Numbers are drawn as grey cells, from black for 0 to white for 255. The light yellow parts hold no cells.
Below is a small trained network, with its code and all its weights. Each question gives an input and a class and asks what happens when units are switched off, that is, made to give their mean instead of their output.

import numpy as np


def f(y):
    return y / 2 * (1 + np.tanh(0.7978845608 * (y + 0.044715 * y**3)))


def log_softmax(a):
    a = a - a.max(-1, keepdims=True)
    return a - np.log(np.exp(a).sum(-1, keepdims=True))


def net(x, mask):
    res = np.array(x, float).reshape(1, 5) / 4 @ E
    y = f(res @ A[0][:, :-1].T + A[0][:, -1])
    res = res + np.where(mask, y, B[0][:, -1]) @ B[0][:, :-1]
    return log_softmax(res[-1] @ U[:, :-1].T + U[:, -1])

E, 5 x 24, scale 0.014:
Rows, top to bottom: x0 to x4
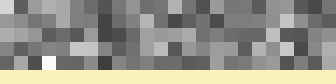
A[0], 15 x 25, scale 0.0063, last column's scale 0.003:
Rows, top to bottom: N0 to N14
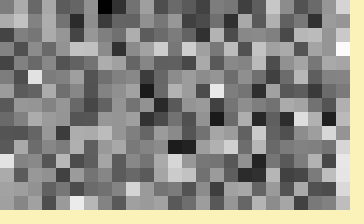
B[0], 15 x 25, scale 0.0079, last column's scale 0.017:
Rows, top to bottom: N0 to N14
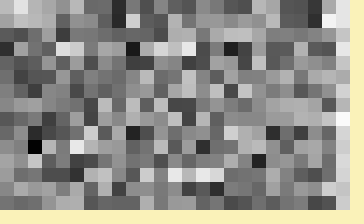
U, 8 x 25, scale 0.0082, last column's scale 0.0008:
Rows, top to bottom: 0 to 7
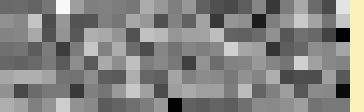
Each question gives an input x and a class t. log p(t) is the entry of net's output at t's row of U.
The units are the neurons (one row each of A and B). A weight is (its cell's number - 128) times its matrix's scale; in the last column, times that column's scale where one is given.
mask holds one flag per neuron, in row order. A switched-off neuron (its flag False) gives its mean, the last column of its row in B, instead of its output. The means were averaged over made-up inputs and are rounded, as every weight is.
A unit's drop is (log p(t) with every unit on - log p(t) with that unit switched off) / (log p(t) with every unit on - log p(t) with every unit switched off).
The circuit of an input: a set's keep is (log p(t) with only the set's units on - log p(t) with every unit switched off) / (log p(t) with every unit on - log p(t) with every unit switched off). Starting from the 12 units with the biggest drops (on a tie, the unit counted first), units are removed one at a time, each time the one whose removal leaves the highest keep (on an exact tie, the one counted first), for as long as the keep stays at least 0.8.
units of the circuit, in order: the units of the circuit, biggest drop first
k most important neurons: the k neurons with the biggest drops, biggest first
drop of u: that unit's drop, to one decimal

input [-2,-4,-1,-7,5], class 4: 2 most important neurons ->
(N8 N0)
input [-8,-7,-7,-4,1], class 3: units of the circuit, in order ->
(N9)
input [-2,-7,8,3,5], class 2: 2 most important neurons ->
(N12 N3)
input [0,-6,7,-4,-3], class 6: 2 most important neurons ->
(N3 N12)
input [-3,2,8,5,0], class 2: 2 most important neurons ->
(N12 N10)
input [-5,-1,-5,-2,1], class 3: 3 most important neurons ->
(N9 N13 N10)
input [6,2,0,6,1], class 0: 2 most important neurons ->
(N3 N14)
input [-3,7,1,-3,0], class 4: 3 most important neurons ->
(N11 N7 N8)
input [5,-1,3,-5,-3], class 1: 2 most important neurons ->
(N11 N13)
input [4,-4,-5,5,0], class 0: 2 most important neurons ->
(N3 N2)
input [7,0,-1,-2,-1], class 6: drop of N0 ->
0.3
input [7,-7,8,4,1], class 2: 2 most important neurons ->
(N12 N3)
